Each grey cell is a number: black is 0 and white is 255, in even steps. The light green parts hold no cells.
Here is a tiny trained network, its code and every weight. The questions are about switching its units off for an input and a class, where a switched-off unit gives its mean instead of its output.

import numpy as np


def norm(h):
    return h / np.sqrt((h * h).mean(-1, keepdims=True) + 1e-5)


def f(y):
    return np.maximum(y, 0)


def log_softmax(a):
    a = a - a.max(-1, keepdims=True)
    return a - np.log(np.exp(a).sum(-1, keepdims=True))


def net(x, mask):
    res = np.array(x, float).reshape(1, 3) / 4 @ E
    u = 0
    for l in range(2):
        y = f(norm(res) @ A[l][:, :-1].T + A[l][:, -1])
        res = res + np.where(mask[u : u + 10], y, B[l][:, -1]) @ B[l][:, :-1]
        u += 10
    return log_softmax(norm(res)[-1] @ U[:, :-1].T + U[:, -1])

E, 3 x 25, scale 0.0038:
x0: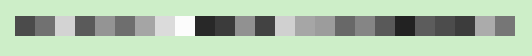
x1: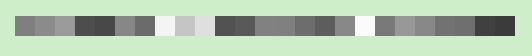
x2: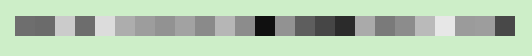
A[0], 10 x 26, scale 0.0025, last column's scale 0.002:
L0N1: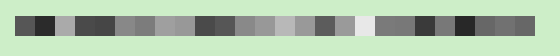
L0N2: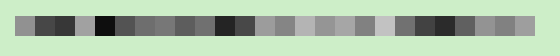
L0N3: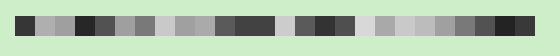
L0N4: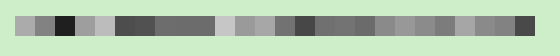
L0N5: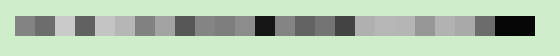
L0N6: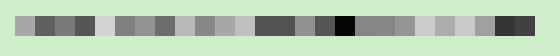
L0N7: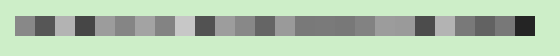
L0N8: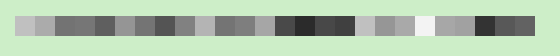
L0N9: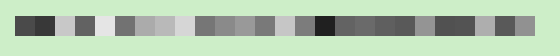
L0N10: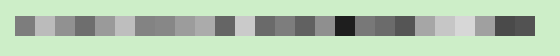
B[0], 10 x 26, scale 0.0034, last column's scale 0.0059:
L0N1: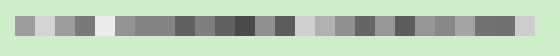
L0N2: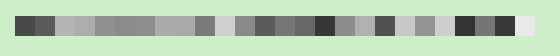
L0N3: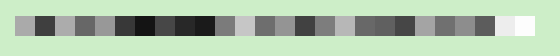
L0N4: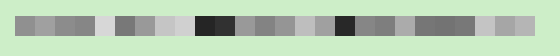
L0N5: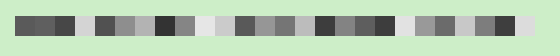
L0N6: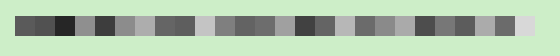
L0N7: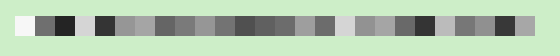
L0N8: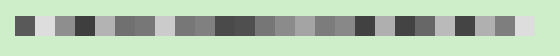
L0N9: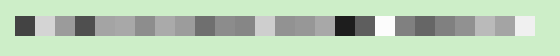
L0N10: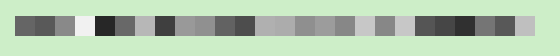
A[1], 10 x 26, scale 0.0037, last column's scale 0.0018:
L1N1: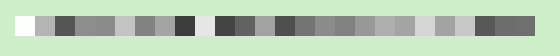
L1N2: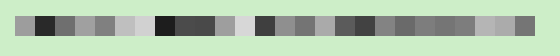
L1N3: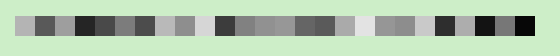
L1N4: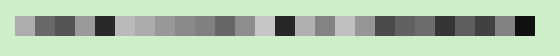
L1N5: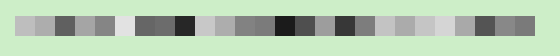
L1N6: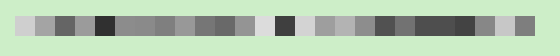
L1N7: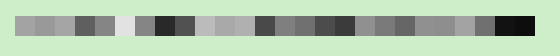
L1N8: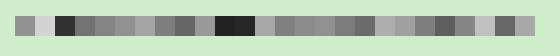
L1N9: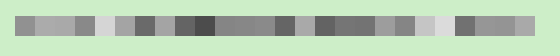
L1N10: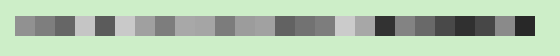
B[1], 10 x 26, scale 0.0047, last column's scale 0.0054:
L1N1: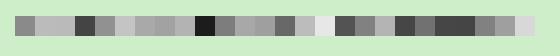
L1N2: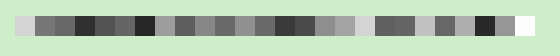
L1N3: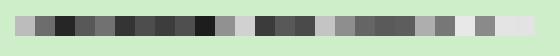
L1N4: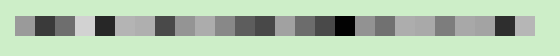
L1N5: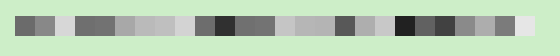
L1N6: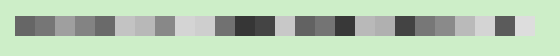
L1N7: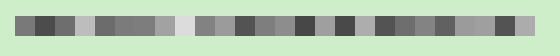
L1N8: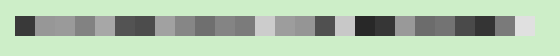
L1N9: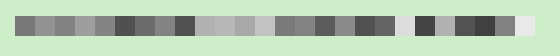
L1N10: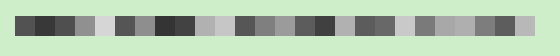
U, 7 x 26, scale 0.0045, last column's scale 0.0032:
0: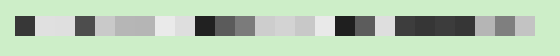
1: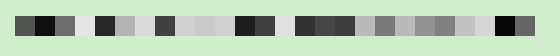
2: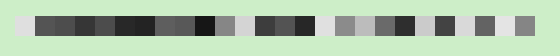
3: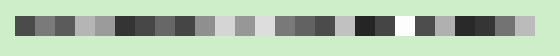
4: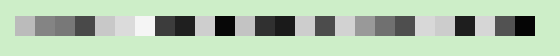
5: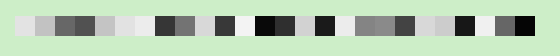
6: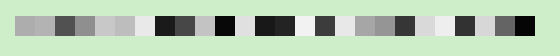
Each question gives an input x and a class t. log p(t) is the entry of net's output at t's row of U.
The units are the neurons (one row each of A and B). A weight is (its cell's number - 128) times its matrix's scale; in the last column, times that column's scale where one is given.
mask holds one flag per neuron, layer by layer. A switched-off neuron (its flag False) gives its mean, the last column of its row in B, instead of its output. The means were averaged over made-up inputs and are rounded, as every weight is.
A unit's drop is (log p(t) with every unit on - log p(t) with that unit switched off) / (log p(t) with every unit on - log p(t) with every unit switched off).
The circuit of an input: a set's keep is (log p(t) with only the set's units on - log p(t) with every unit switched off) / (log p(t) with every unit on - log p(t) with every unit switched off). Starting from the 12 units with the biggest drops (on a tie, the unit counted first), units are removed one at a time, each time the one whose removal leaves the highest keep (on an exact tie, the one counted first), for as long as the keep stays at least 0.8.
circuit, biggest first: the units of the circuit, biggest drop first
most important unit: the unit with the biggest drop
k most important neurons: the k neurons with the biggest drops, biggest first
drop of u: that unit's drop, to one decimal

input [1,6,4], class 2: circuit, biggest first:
L0N3
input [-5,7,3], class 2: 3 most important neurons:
L0N3; L1N3; L0N9
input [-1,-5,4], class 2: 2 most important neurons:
L1N2; L0N2
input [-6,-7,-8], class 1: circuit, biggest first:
L1N6; L0N3
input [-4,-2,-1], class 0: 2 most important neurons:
L0N3; L1N5
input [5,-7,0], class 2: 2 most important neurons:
L1N2; L0N8
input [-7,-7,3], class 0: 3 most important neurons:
L1N5; L0N3; L1N3
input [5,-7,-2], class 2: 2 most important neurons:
L1N2; L0N8
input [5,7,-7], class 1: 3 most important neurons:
L1N4; L1N6; L1N2
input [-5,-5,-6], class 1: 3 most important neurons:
L0N9; L1N6; L0N3
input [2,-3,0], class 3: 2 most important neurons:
L0N3; L0N9
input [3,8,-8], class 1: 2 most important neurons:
L1N4; L1N6
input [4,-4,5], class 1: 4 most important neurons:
L0N3; L1N1; L0N8; L1N5
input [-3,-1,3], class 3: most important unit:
L1N8
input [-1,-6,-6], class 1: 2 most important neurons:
L0N3; L1N6
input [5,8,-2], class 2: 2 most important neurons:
L1N3; L0N3
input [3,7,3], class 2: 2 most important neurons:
L0N3; L1N3
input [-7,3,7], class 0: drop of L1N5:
0.5
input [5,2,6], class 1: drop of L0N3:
0.2
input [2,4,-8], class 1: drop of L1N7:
0.0
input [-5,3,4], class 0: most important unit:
L0N8
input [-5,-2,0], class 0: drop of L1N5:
0.1
